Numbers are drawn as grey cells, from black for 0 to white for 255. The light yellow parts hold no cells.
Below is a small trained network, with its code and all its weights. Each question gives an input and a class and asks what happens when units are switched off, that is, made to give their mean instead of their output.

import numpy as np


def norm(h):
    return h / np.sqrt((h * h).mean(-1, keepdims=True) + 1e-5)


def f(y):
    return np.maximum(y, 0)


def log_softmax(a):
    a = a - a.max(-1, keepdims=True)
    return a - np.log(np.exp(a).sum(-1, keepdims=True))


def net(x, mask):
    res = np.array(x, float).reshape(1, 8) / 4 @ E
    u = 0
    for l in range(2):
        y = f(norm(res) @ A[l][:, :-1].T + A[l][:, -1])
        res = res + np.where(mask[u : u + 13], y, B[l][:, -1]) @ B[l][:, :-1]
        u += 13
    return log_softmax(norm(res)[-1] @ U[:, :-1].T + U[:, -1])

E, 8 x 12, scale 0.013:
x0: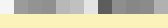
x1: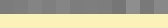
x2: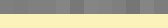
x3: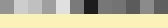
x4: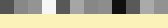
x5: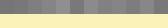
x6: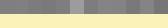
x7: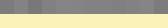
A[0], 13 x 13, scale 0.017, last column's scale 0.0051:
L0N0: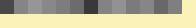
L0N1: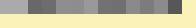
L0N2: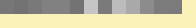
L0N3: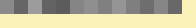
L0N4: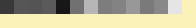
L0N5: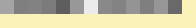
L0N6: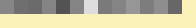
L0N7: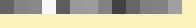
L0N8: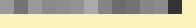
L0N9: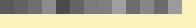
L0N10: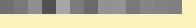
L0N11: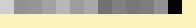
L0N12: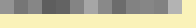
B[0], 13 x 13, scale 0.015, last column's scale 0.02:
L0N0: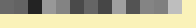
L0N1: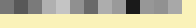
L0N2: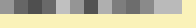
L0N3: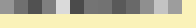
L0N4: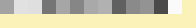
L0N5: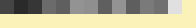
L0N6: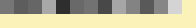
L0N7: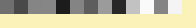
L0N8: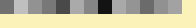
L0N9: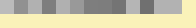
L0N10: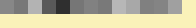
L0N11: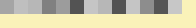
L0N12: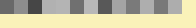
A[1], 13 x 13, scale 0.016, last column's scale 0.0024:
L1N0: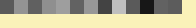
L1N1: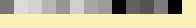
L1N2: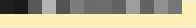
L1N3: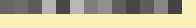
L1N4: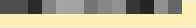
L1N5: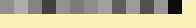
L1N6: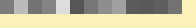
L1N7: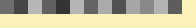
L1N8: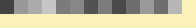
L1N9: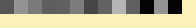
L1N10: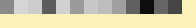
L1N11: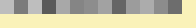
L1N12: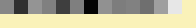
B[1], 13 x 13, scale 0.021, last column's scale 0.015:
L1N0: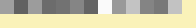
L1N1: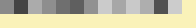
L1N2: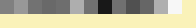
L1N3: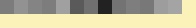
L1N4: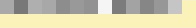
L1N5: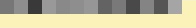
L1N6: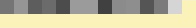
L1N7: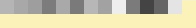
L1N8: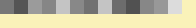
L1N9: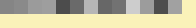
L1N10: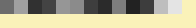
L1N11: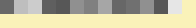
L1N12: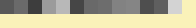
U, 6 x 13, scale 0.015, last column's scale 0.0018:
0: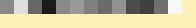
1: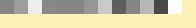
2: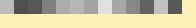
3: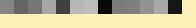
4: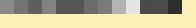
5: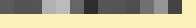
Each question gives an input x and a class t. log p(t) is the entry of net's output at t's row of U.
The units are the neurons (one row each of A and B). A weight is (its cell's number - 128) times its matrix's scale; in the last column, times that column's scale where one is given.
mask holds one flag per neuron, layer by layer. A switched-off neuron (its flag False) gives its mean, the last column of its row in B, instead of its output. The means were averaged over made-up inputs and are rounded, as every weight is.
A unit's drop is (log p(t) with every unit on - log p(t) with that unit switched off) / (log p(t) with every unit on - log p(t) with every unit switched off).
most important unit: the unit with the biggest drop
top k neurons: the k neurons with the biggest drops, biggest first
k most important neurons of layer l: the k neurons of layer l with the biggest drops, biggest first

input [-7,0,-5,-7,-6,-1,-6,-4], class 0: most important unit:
L0N7
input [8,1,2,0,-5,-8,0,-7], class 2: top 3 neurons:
[L0N4; L0N5; L0N7]
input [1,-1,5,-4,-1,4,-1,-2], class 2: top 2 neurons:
[L0N5; L0N7]
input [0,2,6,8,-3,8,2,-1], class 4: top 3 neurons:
[L0N4; L0N0; L0N7]
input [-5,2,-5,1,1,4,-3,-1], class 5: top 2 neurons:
[L0N0; L0N11]
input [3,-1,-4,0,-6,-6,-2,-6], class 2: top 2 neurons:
[L0N4; L0N7]
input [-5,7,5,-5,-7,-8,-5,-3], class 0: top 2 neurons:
[L0N7; L1N10]
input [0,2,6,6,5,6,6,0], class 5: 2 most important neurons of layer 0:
[L0N4; L0N0]
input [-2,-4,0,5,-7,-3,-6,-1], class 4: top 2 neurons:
[L0N4; L0N7]
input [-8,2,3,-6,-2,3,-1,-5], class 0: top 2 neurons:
[L0N7; L1N10]
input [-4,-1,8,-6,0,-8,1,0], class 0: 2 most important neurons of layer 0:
[L0N7; L0N4]
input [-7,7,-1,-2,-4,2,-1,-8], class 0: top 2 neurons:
[L0N7; L0N4]
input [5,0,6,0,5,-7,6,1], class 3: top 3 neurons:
[L0N4; L0N5; L1N2]
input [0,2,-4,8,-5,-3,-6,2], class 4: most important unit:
L0N4
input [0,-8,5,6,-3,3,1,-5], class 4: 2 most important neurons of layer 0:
[L0N4; L0N0]
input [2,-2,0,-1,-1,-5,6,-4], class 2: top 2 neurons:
[L0N7; L1N4]
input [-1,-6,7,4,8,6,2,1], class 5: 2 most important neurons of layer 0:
[L0N4; L0N11]
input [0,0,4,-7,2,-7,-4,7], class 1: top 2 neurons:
[L0N4; L0N0]
